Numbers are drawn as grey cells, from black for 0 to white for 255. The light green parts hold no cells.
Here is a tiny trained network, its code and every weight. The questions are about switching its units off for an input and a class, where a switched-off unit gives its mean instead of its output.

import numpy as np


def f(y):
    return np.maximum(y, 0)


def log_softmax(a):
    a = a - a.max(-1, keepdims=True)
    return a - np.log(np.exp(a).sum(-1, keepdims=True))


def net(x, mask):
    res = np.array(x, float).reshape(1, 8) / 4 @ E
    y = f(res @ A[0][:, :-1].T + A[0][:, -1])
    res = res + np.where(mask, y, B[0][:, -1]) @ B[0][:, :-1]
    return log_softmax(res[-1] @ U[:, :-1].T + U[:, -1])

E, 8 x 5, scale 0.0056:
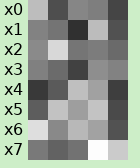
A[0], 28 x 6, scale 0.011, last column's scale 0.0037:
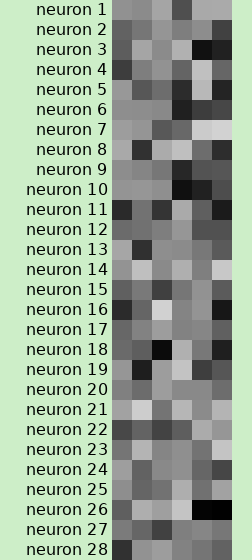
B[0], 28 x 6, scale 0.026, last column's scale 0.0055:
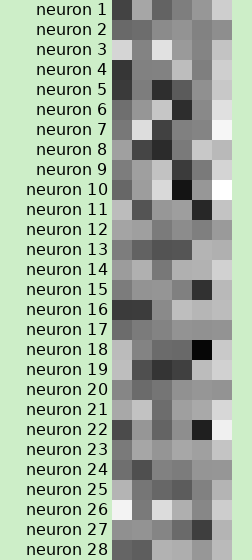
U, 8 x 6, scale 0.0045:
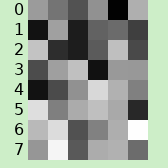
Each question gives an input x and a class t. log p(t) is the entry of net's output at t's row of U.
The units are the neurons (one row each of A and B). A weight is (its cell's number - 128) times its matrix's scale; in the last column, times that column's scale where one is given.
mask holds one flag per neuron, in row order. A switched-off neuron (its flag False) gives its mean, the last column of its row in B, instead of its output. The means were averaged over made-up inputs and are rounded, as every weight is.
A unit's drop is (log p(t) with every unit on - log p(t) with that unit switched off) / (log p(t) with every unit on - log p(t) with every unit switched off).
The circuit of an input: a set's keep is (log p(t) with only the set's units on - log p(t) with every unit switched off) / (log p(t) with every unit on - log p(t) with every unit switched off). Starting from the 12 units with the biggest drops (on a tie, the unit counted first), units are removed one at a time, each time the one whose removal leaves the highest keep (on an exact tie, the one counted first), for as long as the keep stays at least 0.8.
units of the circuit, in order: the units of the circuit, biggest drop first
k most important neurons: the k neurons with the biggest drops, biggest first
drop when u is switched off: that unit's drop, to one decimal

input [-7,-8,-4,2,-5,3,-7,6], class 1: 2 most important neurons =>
neuron 7; neuron 22
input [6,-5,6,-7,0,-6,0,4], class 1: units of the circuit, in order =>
neuron 26; neuron 3; neuron 1
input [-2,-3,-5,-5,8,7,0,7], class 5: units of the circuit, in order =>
neuron 26
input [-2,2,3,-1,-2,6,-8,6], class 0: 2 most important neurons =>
neuron 11; neuron 18
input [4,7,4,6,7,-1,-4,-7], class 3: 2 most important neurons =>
neuron 10; neuron 6
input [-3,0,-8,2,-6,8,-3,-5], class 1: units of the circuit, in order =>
neuron 26; neuron 3
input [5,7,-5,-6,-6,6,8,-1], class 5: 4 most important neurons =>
neuron 26; neuron 3; neuron 5; neuron 14
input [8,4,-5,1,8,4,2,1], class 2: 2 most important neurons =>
neuron 19; neuron 8
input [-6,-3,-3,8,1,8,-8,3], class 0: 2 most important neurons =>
neuron 11; neuron 18
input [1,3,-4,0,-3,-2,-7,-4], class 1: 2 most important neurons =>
neuron 5; neuron 26
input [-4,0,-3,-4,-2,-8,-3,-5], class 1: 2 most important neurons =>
neuron 5; neuron 22
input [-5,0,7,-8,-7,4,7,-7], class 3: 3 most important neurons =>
neuron 10; neuron 6; neuron 9
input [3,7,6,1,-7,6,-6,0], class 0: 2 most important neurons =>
neuron 18; neuron 11
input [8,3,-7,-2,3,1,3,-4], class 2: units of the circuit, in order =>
neuron 19
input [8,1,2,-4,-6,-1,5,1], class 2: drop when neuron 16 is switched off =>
-0.1
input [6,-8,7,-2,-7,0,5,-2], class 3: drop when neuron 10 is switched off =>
0.2
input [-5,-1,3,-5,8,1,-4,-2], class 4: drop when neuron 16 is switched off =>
0.1
